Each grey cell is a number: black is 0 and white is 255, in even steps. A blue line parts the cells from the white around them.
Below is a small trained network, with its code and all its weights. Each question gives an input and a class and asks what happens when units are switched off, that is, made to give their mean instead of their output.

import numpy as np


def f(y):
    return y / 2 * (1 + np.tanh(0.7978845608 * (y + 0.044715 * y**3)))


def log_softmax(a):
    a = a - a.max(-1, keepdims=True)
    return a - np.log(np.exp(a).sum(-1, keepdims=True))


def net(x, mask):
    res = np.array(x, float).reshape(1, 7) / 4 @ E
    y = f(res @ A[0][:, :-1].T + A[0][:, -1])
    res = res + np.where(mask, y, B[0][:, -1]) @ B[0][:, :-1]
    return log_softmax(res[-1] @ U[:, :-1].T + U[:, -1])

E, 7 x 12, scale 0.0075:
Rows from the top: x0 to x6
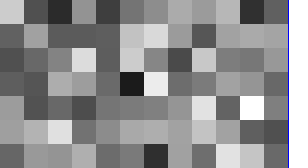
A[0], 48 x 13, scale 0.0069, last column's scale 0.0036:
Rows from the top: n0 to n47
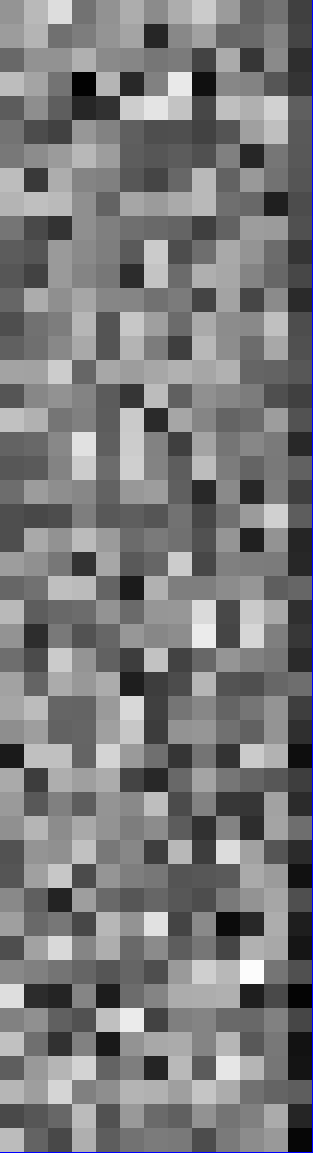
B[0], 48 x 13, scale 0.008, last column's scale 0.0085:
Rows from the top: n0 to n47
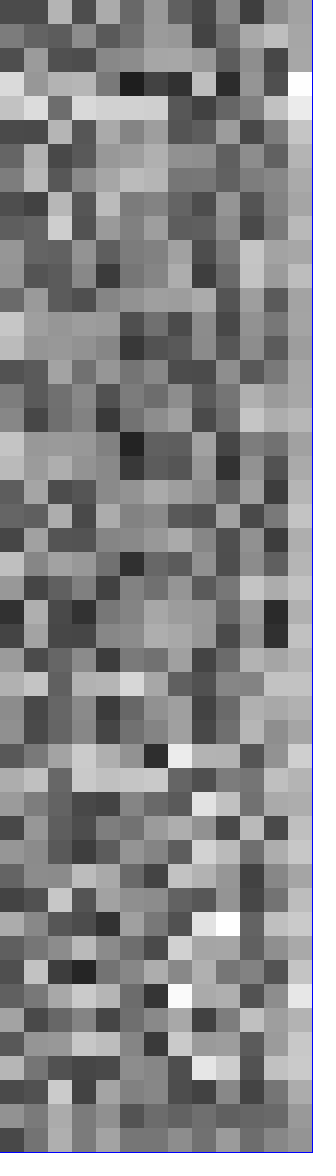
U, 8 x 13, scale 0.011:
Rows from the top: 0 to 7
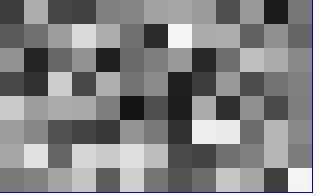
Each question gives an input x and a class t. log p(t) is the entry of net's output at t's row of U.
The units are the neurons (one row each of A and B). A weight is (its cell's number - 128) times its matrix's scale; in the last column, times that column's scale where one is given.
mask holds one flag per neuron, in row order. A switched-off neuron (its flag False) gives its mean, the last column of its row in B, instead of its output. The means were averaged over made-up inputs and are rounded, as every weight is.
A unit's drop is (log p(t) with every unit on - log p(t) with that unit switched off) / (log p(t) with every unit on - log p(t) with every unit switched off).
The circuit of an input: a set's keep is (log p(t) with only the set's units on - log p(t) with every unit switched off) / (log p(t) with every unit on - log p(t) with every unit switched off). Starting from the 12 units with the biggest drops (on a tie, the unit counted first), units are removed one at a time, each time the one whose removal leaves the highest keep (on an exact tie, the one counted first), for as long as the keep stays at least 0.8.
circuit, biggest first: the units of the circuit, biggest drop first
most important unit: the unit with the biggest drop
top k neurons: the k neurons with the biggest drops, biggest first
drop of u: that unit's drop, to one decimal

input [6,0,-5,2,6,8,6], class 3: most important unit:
n45
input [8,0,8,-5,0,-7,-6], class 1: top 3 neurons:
n41, n43, n3
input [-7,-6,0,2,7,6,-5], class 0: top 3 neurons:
n26, n25, n41
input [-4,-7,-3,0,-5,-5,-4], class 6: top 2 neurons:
n28, n32
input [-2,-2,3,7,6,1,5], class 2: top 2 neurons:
n24, n11
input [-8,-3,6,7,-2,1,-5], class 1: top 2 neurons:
n31, n39
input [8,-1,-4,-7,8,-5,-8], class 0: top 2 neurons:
n25, n26
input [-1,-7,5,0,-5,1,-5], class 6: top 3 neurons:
n28, n32, n3
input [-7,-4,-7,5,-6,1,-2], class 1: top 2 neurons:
n31, n39
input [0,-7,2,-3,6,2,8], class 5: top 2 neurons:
n44, n4
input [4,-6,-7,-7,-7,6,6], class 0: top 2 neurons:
n6, n2
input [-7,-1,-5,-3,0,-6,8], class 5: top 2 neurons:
n44, n35
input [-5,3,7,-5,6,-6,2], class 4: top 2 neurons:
n13, n18
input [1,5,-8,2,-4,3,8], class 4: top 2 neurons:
n3, n23
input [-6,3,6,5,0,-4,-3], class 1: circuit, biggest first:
n31
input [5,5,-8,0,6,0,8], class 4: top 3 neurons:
n3, n23, n38
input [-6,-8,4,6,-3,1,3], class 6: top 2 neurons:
n28, n32
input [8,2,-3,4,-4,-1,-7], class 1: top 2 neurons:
n41, n43
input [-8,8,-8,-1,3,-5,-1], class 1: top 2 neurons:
n31, n36
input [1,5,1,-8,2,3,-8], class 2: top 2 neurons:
n42, n29
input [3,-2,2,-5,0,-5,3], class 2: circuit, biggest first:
n17
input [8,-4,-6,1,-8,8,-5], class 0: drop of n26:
-0.1
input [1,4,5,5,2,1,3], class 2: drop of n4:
-0.1
